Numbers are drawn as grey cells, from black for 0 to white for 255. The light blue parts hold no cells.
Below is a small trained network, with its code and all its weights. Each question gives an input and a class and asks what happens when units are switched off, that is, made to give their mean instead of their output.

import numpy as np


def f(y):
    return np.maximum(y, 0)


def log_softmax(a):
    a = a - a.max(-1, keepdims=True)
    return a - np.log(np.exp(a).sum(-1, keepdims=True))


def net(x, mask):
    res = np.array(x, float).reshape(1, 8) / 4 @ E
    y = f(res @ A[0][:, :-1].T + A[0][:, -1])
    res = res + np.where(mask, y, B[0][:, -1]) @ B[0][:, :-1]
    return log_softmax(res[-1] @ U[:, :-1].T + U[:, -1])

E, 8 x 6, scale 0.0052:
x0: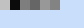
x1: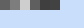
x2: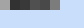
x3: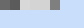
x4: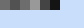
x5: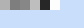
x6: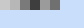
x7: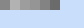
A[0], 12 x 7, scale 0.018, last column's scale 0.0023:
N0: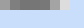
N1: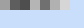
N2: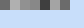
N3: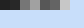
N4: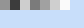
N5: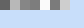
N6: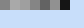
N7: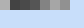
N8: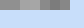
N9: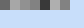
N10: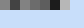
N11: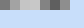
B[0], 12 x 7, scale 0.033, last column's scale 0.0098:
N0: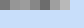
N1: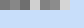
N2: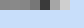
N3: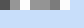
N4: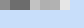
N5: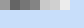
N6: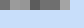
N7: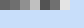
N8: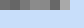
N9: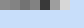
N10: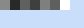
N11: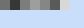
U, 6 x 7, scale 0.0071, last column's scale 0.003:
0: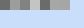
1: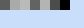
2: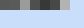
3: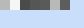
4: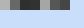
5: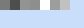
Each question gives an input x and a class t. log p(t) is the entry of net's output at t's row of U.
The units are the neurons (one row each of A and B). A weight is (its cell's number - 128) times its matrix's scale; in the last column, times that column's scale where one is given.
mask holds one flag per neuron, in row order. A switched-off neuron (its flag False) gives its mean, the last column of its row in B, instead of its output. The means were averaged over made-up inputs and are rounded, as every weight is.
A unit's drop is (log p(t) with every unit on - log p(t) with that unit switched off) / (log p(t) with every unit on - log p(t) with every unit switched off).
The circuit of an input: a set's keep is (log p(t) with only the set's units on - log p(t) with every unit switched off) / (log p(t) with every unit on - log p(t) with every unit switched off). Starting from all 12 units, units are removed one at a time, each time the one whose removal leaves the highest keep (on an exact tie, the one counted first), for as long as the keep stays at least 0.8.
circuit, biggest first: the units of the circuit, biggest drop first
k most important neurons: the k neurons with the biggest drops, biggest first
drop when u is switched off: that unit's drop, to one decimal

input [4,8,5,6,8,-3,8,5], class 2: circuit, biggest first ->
N5
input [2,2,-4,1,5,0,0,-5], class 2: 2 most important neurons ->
N5, N4
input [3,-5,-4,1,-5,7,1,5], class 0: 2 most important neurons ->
N10, N1
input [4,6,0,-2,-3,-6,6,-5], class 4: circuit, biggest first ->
N3, N10
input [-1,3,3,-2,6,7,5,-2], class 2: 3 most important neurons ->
N4, N5, N10
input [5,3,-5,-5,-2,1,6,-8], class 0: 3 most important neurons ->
N10, N5, N7
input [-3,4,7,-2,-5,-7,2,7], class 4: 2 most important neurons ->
N3, N4
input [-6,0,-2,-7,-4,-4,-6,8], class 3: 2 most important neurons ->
N3, N7
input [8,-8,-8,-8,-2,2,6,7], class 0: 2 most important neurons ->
N10, N7
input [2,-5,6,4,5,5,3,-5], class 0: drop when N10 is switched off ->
0.0
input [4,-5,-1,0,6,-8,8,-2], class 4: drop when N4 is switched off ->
0.2
